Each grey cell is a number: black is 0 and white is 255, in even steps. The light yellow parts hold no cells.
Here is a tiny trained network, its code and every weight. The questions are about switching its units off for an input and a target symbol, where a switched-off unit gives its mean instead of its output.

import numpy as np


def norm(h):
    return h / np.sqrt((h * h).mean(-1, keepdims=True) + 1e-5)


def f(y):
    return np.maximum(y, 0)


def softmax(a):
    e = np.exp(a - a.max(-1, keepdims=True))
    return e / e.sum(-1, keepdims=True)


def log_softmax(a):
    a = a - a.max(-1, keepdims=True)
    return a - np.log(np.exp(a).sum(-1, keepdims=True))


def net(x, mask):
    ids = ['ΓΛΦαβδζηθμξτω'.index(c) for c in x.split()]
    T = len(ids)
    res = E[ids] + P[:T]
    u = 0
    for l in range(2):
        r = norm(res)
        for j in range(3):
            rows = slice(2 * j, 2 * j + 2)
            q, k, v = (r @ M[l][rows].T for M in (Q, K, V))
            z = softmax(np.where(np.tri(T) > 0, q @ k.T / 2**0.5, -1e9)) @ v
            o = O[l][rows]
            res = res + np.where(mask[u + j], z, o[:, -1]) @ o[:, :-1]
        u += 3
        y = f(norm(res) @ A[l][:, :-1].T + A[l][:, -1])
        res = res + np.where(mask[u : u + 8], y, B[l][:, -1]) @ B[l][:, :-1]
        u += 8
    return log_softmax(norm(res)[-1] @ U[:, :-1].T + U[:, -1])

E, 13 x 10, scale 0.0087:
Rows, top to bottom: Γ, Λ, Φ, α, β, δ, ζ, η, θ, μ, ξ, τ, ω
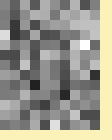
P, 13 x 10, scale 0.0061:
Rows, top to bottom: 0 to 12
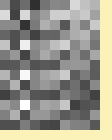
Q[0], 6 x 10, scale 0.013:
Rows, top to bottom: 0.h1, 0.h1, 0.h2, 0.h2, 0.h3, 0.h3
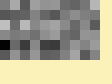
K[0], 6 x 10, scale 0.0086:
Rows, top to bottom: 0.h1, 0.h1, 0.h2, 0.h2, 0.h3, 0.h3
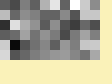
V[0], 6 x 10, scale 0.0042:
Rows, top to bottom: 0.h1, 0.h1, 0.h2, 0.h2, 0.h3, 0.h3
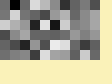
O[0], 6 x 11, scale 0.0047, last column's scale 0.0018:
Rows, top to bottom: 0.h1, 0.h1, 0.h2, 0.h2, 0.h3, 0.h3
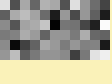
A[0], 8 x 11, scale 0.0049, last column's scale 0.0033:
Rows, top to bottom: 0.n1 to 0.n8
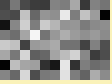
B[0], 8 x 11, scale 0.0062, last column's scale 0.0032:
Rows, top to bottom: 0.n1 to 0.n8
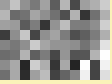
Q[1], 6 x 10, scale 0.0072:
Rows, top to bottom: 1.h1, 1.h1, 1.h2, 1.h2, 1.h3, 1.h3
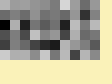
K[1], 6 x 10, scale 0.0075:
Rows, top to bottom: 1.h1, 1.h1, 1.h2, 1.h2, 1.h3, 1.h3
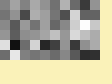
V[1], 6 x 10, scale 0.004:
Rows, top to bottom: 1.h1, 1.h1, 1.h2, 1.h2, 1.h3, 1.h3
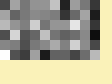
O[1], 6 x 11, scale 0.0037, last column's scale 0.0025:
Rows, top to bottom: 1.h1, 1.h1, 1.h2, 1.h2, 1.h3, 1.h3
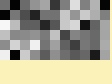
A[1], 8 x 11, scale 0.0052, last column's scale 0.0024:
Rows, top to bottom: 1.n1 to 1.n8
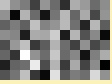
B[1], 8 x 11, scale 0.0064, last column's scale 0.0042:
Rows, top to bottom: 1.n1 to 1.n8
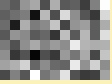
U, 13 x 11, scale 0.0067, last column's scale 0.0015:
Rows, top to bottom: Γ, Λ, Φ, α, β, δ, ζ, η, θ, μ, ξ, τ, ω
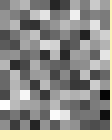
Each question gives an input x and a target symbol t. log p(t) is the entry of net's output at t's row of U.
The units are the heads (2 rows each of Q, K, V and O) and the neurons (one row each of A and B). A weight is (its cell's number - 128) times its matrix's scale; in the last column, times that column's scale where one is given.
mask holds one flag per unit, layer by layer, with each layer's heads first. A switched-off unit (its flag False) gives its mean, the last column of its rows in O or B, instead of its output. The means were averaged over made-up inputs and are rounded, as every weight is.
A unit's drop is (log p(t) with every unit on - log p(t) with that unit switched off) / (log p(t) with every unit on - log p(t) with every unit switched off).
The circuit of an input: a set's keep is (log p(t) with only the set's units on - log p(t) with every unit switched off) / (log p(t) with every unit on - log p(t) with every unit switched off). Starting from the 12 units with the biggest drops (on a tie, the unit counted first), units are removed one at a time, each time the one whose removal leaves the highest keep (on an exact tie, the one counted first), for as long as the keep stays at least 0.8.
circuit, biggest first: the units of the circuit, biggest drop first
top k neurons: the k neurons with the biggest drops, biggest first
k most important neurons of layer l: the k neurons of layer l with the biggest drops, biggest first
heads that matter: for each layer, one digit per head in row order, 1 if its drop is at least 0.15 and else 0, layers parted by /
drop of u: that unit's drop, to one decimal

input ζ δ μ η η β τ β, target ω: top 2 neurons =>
[1.n2; 0.n6]
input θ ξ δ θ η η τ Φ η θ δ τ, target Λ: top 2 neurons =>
[0.n5; 1.n3]
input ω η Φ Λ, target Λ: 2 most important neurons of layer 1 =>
[1.n6; 1.n4]
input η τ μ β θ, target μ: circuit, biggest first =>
[0.h3; 1.n5]
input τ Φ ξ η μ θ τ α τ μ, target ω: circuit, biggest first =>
[1.h3; 1.n2]
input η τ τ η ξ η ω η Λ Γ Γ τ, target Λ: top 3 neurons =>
[0.n5; 1.n3; 0.n7]
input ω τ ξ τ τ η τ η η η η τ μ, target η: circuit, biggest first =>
[0.h1; 0.n7]
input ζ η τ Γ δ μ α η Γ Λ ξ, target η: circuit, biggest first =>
[0.n8]
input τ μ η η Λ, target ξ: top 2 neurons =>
[0.n8; 0.n2]
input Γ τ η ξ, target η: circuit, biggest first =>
[0.n7; 0.h1]
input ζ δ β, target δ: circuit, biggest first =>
[1.n1; 0.n7]
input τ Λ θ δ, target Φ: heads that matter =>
001 / 001
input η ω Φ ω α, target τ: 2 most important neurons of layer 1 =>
[1.n8; 1.n2]
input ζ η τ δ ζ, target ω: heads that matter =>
001 / 000
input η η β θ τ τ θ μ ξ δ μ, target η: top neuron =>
[0.n7]
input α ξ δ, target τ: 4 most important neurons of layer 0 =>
[0.n3; 0.n7; 0.n8; 0.n5]
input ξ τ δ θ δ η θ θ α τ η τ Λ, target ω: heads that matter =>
000 / 000
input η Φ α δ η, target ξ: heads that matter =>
001 / 000
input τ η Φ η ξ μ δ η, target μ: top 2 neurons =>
[1.n5; 0.n6]
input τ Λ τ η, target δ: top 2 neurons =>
[1.n1; 1.n2]
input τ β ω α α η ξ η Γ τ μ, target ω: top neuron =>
[1.n6]
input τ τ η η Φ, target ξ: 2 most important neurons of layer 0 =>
[0.n8; 0.n2]
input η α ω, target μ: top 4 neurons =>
[1.n4; 1.n7; 0.n8; 0.n7]
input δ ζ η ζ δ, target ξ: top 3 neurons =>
[0.n8; 0.n3; 0.n2]
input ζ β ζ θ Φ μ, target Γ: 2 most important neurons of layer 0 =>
[0.n7; 0.n1]
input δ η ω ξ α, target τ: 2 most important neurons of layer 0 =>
[0.n7; 0.n4]
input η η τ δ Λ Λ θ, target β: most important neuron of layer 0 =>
[0.n1]
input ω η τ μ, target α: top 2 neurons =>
[1.n8; 0.n7]
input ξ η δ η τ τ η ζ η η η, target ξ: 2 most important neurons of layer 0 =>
[0.n7; 0.n4]
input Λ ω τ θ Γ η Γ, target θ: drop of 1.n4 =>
0.1
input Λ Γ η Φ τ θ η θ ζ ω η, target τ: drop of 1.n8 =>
0.4
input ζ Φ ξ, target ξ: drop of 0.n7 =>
0.1
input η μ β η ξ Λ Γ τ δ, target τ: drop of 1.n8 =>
0.2
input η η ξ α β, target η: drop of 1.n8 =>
0.0
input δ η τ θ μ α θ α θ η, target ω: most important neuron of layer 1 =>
[1.n2]
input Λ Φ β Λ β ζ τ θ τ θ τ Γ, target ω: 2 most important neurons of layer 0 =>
[0.n7; 0.n8]
